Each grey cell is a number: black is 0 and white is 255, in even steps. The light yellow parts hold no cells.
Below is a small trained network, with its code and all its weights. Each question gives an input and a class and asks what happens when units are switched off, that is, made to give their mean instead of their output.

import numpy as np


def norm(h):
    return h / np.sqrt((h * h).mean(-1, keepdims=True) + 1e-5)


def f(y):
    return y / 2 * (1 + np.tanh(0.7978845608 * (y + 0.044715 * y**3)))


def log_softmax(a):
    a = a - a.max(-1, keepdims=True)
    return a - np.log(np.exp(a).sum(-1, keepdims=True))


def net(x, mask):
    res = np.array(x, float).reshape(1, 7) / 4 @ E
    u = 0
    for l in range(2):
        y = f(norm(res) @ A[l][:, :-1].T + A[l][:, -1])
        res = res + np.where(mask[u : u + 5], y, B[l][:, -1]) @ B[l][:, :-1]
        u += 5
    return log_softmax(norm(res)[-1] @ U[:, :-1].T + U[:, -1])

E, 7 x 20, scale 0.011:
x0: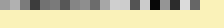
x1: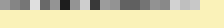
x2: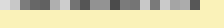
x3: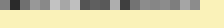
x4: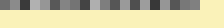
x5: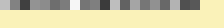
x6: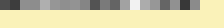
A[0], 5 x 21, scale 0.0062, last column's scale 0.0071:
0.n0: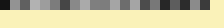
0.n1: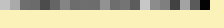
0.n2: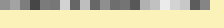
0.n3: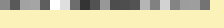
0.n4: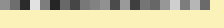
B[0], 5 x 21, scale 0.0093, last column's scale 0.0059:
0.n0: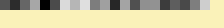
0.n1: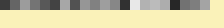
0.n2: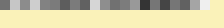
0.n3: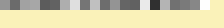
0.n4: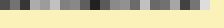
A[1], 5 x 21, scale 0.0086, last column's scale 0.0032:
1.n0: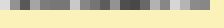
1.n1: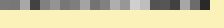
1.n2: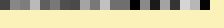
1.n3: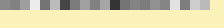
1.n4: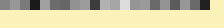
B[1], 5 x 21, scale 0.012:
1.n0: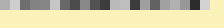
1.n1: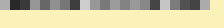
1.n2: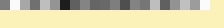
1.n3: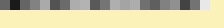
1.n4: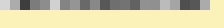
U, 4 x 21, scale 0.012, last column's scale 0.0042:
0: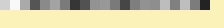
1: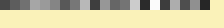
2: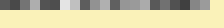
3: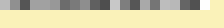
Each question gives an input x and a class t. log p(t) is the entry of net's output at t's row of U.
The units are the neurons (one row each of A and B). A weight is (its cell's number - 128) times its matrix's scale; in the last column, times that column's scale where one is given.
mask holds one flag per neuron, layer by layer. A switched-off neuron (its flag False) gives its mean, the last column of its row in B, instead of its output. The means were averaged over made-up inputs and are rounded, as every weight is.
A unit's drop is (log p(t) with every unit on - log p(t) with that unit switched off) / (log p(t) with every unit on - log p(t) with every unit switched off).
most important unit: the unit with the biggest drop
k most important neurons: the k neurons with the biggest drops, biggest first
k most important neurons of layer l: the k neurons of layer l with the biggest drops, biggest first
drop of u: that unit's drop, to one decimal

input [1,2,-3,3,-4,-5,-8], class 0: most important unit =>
1.n2
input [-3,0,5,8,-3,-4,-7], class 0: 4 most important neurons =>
0.n3, 0.n4, 1.n1, 1.n2
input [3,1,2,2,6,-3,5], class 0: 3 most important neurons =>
1.n3, 1.n2, 1.n0
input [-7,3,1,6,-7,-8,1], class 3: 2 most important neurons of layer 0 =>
0.n3, 0.n0
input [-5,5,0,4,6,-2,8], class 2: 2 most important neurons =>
1.n2, 0.n3
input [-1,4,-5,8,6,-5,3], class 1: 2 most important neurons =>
1.n2, 1.n0
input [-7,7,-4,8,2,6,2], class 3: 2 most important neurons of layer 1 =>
1.n0, 1.n2
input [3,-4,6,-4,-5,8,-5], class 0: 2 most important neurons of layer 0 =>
0.n2, 0.n1
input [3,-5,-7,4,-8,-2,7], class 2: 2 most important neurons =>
1.n2, 0.n0
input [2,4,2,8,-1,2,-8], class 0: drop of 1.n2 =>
0.4
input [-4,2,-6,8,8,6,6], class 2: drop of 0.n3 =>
-0.1
